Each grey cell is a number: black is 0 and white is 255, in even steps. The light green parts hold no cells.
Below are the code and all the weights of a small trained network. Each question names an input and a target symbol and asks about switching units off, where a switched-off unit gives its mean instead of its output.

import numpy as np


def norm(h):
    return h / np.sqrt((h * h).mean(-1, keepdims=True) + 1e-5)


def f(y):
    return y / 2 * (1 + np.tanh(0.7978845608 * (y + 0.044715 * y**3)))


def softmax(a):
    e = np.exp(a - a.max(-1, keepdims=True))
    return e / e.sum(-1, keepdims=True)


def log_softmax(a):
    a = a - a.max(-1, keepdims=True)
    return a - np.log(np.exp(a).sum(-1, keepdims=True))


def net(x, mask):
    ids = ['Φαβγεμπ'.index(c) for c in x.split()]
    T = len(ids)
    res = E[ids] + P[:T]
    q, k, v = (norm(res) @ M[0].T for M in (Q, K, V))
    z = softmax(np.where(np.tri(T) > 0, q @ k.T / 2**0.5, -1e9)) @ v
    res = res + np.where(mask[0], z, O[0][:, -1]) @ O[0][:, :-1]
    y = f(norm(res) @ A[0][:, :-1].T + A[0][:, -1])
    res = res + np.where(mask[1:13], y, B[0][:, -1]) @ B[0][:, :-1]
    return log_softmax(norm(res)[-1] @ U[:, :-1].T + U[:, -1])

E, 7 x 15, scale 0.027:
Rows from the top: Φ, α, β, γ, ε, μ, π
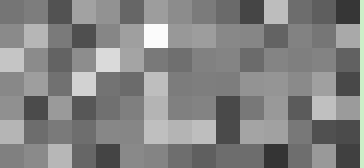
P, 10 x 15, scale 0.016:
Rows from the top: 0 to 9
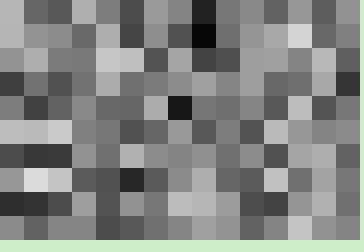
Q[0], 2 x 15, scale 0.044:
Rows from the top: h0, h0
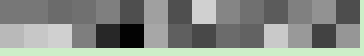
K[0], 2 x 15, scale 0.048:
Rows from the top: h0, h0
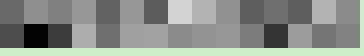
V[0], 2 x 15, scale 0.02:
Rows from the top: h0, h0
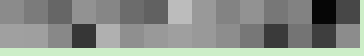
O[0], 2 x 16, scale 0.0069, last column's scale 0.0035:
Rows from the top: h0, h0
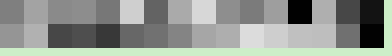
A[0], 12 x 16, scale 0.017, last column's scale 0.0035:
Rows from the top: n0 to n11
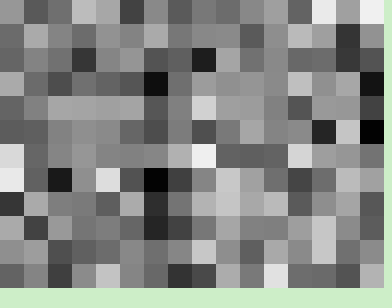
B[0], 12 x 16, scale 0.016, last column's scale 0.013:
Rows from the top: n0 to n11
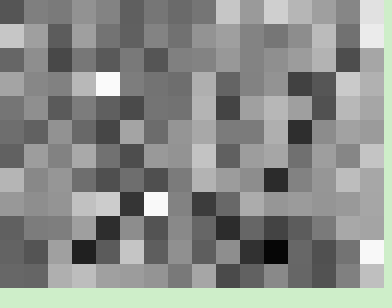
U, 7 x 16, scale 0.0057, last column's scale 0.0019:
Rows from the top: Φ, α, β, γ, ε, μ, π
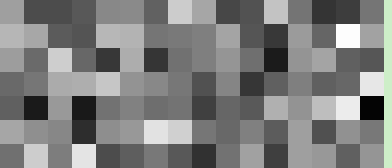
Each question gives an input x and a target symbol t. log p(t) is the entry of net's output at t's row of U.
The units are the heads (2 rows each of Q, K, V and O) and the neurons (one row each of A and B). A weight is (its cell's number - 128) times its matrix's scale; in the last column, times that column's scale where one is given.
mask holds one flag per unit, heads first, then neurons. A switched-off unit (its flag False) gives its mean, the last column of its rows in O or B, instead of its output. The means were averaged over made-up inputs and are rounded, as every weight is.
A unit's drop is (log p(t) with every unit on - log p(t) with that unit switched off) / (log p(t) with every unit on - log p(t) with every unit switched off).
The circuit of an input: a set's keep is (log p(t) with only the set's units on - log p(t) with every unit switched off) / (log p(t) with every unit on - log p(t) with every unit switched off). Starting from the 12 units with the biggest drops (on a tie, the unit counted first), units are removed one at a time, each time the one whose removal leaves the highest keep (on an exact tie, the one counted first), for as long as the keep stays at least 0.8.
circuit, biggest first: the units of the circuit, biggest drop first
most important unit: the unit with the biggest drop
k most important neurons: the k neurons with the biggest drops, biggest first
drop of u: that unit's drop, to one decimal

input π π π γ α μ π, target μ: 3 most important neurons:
n8; n10; n4
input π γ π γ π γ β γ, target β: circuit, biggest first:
n10; h0
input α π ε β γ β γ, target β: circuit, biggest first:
h0; n10
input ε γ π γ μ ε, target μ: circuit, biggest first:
h0; n8; n10
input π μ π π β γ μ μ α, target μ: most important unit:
n8
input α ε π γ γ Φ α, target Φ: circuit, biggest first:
h0; n4
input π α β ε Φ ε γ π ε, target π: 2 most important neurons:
n10; n6
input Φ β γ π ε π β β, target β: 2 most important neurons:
n10; n7
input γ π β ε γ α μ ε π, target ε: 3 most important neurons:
n5; n10; n1
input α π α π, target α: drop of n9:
-0.2
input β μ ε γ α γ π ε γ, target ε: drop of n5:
0.5
